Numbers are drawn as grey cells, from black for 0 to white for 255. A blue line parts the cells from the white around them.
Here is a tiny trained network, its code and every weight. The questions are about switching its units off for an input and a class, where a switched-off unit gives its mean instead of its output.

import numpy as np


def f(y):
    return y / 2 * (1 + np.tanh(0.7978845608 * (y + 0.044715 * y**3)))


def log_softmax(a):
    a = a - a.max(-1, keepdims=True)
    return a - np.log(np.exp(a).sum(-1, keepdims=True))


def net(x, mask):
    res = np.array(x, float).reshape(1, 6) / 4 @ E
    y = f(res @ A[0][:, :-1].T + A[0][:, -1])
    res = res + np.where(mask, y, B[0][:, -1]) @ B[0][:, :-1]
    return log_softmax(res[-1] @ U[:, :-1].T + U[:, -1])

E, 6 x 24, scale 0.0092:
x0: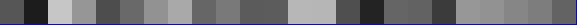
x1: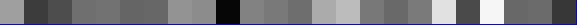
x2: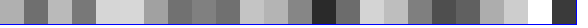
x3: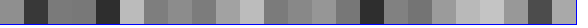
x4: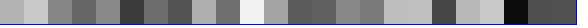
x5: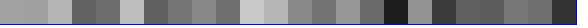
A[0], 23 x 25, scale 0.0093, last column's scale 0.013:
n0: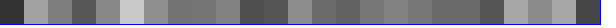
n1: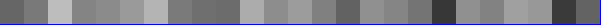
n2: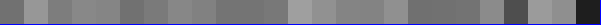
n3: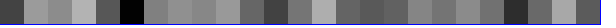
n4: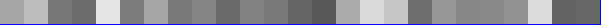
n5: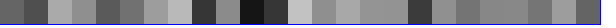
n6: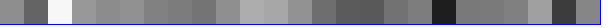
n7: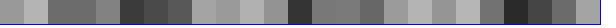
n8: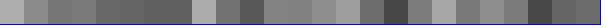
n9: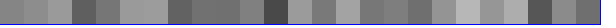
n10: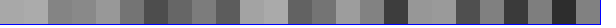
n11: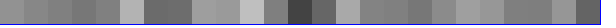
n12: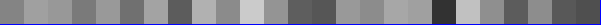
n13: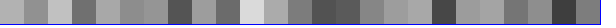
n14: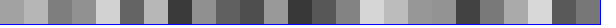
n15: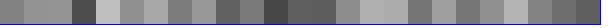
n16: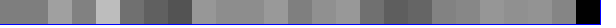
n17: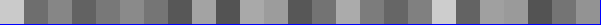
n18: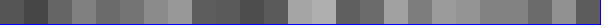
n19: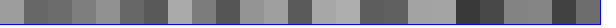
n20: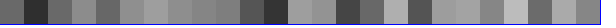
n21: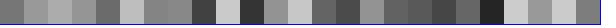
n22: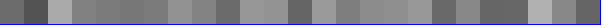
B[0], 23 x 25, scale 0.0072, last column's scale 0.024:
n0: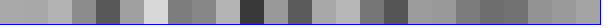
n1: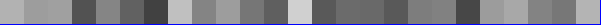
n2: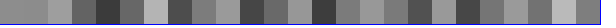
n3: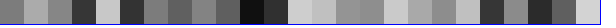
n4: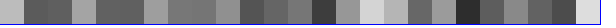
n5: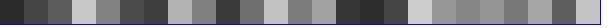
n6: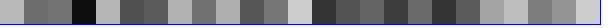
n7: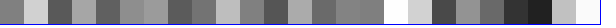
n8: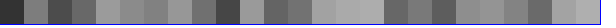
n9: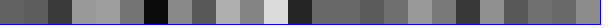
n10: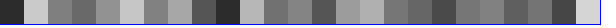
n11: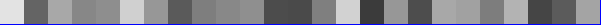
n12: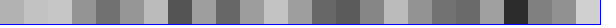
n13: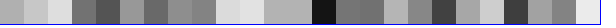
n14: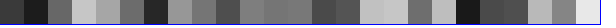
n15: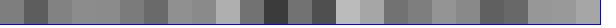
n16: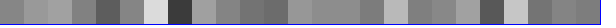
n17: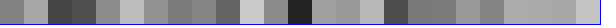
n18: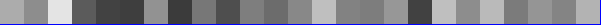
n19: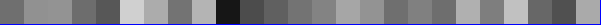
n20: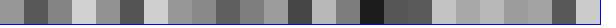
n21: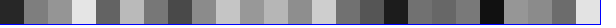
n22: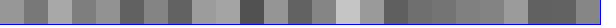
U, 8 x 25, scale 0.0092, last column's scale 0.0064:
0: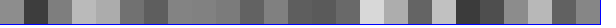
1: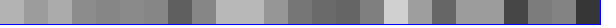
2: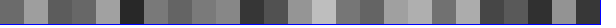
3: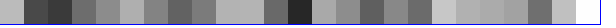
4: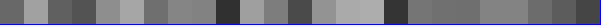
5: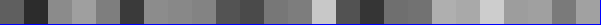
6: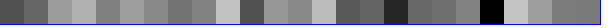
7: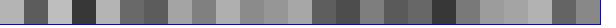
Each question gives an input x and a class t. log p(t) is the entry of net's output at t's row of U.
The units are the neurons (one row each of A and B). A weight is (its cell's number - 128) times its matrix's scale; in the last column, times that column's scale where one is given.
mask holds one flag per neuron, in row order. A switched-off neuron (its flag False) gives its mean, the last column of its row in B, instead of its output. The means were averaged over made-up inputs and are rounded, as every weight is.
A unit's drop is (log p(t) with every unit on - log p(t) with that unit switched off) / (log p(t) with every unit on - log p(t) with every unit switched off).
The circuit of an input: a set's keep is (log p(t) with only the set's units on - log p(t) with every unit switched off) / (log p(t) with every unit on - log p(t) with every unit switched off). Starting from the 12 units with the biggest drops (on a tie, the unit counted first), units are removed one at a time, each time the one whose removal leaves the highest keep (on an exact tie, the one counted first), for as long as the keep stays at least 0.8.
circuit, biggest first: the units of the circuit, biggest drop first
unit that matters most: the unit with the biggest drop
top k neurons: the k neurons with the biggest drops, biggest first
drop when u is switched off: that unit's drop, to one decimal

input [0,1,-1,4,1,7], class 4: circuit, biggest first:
[n17; n12]
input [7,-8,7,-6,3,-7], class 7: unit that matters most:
n6
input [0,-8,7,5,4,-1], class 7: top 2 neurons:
[n6; n1]
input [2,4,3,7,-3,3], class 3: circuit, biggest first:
[n17; n10]
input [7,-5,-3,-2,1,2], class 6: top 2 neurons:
[n21; n7]
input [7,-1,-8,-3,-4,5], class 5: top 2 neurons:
[n7; n5]
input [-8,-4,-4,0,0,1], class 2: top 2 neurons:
[n13; n12]
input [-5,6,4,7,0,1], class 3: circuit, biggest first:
[n11; n12]
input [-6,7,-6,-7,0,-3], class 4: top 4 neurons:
[n10; n17; n19; n8]
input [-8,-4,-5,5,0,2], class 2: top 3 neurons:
[n13; n7; n12]
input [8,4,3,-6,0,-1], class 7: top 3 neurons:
[n6; n1; n20]
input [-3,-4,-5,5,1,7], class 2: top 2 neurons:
[n13; n12]
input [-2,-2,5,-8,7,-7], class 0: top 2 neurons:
[n14; n4]
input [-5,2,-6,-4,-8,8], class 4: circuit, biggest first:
[n19]
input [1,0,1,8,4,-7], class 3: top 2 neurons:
[n5; n14]
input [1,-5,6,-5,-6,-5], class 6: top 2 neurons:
[n21; n0]
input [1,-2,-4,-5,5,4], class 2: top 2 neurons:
[n3; n17]
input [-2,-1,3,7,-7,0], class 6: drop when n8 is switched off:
0.0
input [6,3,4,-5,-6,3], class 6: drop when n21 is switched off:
0.2
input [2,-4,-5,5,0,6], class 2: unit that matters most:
n3
